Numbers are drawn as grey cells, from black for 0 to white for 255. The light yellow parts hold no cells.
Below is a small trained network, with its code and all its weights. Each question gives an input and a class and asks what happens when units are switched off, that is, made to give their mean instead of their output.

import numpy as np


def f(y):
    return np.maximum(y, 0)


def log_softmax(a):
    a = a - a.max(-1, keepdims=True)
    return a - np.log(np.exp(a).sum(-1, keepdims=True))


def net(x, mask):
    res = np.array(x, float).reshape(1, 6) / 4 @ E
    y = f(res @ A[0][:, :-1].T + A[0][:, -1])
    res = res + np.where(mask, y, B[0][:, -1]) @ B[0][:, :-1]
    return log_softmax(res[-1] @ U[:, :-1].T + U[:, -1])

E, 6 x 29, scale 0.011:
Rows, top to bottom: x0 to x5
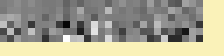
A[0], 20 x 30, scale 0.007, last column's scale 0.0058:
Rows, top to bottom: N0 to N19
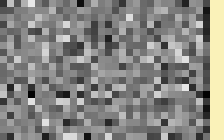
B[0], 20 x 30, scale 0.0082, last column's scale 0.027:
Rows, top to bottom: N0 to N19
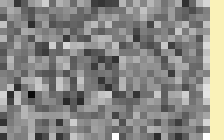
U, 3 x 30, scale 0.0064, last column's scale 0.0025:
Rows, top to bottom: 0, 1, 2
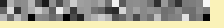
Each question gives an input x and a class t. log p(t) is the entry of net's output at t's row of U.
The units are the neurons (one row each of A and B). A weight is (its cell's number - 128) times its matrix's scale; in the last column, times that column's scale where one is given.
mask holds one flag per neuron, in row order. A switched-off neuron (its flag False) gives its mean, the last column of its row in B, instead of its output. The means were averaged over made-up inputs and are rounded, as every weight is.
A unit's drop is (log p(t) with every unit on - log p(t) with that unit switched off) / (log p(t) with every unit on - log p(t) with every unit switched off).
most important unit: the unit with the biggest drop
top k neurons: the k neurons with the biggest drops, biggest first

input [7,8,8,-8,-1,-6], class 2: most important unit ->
N3
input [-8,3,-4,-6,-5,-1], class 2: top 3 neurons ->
[N14 N3 N5]
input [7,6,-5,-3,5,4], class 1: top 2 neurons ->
[N0 N6]
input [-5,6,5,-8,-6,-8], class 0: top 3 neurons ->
[N6 N17 N13]
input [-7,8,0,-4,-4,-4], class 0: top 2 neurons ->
[N13 N0]
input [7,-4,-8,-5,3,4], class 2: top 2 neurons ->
[N14 N3]
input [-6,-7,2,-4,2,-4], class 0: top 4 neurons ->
[N13 N6 N17 N7]
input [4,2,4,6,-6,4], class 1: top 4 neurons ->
[N12 N8 N14 N3]
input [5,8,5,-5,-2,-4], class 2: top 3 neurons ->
[N19 N3 N14]
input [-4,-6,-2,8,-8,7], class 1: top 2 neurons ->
[N12 N8]
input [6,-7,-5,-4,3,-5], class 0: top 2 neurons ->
[N13 N6]
